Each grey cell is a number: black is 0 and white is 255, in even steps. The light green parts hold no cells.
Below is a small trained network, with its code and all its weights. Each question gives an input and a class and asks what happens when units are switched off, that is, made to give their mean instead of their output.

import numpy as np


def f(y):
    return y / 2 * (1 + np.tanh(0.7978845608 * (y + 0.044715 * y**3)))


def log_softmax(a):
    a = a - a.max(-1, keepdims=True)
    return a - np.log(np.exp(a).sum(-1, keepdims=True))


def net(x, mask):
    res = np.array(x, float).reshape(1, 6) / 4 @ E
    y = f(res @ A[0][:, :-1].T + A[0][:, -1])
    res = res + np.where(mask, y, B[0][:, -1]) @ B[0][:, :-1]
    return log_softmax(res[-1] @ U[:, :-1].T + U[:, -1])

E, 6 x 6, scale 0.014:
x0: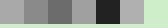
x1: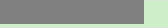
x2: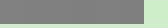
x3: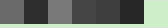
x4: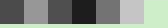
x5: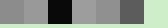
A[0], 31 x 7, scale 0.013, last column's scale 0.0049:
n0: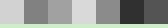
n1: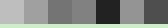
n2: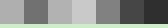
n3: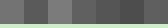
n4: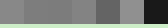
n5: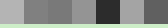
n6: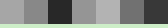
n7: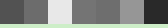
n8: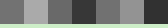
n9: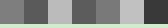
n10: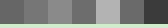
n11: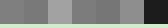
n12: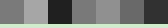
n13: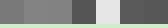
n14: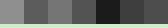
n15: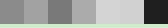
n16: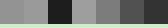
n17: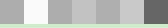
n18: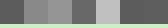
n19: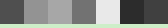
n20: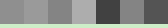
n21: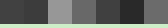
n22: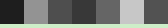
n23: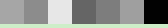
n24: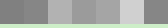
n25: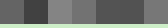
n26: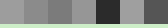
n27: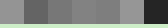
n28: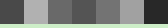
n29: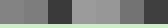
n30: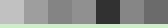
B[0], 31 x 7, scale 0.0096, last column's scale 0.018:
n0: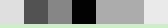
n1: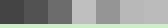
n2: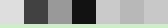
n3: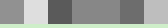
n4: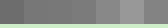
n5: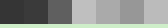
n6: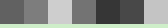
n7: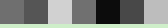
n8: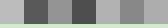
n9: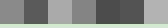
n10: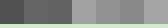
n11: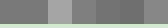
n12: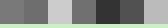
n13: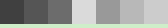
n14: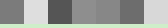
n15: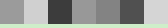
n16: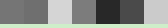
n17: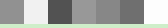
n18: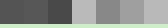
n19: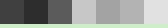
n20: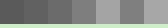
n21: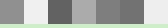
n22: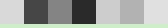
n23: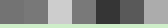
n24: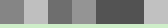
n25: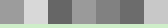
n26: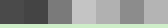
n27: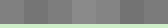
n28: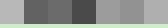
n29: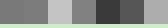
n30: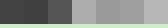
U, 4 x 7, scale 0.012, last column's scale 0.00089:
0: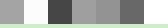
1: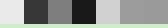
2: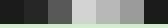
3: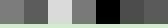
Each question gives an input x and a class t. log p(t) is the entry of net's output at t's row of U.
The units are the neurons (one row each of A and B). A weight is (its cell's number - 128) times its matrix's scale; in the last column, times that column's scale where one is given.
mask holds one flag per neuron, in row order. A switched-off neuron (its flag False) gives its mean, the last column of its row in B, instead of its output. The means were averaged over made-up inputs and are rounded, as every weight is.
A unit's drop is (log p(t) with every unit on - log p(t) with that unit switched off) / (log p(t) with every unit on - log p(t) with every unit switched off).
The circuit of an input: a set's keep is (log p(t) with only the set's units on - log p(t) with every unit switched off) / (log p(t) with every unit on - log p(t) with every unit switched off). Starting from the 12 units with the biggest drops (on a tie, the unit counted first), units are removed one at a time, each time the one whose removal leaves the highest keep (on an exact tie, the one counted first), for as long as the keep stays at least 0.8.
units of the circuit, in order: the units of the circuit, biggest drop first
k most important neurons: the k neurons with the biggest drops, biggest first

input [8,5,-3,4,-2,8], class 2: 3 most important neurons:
(n5 n1 n30)
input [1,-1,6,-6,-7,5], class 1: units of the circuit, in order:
(n0)
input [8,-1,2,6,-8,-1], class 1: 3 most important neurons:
(n0 n2 n19)
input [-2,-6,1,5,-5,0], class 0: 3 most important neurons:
(n21 n22 n25)
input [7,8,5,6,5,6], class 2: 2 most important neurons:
(n1 n5)
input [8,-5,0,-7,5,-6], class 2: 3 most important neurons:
(n5 n26 n1)
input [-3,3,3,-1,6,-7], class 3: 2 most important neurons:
(n7 n0)
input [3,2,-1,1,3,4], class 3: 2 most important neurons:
(n0 n2)
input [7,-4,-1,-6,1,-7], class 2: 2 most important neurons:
(n5 n26)
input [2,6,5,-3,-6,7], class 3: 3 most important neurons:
(n16 n6 n22)
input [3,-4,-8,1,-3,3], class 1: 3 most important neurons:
(n19 n0 n13)
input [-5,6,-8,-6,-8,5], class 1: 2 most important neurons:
(n0 n2)
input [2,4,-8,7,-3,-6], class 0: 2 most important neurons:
(n21 n14)
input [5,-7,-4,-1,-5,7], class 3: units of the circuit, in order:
(n16)
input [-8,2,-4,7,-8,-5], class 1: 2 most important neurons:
(n2 n0)
